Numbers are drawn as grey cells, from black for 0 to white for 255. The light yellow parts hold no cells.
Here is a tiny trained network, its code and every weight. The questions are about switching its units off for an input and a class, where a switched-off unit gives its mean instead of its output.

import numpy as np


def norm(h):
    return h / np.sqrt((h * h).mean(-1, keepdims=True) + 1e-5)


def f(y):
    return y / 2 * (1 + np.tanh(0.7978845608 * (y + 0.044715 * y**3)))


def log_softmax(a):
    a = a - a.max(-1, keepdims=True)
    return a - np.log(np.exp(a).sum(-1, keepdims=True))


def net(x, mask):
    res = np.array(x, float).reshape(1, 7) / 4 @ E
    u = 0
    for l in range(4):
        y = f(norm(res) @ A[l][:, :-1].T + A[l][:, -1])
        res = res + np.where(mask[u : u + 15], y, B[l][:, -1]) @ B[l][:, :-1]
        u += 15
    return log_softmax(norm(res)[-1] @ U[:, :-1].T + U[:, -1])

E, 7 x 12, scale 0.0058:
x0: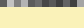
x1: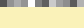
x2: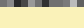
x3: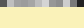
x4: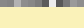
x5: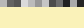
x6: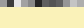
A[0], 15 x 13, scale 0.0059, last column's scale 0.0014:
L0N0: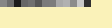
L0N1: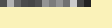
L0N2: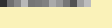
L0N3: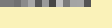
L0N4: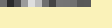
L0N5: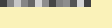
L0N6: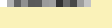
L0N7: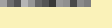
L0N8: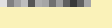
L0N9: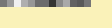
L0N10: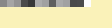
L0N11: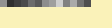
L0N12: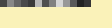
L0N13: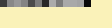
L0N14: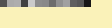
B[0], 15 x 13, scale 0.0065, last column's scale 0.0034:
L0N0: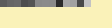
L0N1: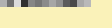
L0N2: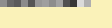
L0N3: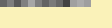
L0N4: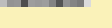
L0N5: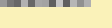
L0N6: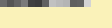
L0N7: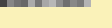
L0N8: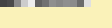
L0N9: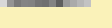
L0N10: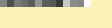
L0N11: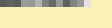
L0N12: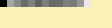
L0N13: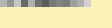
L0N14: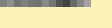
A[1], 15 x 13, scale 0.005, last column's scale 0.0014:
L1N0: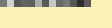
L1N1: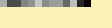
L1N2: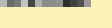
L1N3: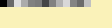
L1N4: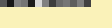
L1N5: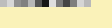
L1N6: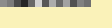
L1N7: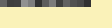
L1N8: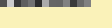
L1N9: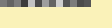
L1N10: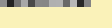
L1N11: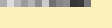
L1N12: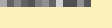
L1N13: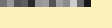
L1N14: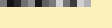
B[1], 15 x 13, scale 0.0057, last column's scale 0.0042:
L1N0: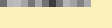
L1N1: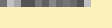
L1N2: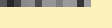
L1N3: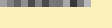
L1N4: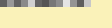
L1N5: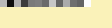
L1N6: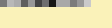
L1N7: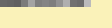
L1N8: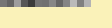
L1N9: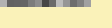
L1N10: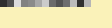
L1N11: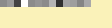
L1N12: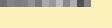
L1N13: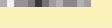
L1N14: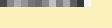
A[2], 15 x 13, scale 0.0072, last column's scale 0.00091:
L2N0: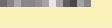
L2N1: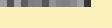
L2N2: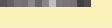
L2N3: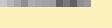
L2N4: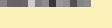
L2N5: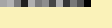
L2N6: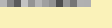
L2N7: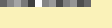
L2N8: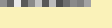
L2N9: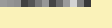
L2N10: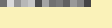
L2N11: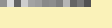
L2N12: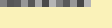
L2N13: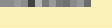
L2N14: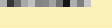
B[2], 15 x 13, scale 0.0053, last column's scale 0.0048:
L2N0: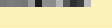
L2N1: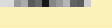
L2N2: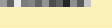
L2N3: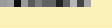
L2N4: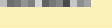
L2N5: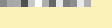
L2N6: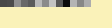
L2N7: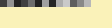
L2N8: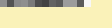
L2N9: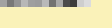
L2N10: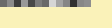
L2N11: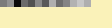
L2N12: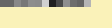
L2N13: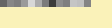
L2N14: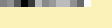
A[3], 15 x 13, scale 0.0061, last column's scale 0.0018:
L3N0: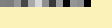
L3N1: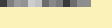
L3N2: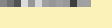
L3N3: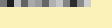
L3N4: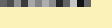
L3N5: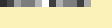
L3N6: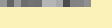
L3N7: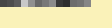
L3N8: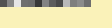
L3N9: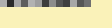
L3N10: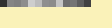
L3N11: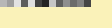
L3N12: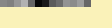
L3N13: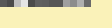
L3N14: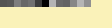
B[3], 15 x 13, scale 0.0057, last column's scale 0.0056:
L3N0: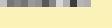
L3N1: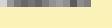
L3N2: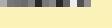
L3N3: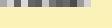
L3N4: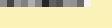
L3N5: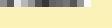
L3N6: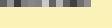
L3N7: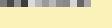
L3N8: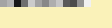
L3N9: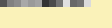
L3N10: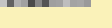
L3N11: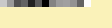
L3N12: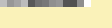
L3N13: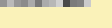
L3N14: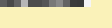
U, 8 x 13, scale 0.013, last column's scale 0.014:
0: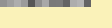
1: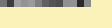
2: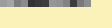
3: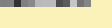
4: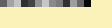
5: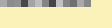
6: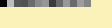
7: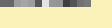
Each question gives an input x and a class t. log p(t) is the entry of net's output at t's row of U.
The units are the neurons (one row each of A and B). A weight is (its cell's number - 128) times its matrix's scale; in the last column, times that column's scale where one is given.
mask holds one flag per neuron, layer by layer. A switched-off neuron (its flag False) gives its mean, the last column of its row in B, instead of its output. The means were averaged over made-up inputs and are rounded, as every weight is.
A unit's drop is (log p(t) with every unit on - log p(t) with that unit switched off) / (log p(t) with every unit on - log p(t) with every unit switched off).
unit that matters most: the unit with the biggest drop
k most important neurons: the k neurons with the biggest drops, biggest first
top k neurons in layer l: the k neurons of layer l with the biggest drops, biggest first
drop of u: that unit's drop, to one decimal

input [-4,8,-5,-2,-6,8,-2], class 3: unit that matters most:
L1N11
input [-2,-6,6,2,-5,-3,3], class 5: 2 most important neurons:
[L0N1 L2N9]
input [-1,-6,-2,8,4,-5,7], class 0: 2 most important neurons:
[L1N5 L2N9]
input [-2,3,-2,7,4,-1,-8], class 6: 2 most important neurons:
[L2N7 L0N12]
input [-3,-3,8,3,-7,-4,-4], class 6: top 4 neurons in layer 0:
[L0N12 L0N10 L0N0 L0N13]
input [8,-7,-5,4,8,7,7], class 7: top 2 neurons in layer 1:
[L1N5 L1N9]
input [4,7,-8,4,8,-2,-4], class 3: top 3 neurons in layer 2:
[L2N3 L2N6 L2N11]
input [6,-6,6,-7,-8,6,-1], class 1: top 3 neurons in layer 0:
[L0N6 L0N13 L0N9]
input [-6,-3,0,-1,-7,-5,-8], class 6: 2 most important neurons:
[L0N12 L0N10]
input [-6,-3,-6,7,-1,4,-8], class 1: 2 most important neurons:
[L0N8 L3N5]
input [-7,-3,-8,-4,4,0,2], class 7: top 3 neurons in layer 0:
[L0N0 L0N4 L0N10]
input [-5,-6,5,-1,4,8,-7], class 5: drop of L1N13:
0.1
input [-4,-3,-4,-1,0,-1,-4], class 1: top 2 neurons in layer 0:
[L0N8 L0N11]
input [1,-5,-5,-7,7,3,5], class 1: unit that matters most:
L1N10
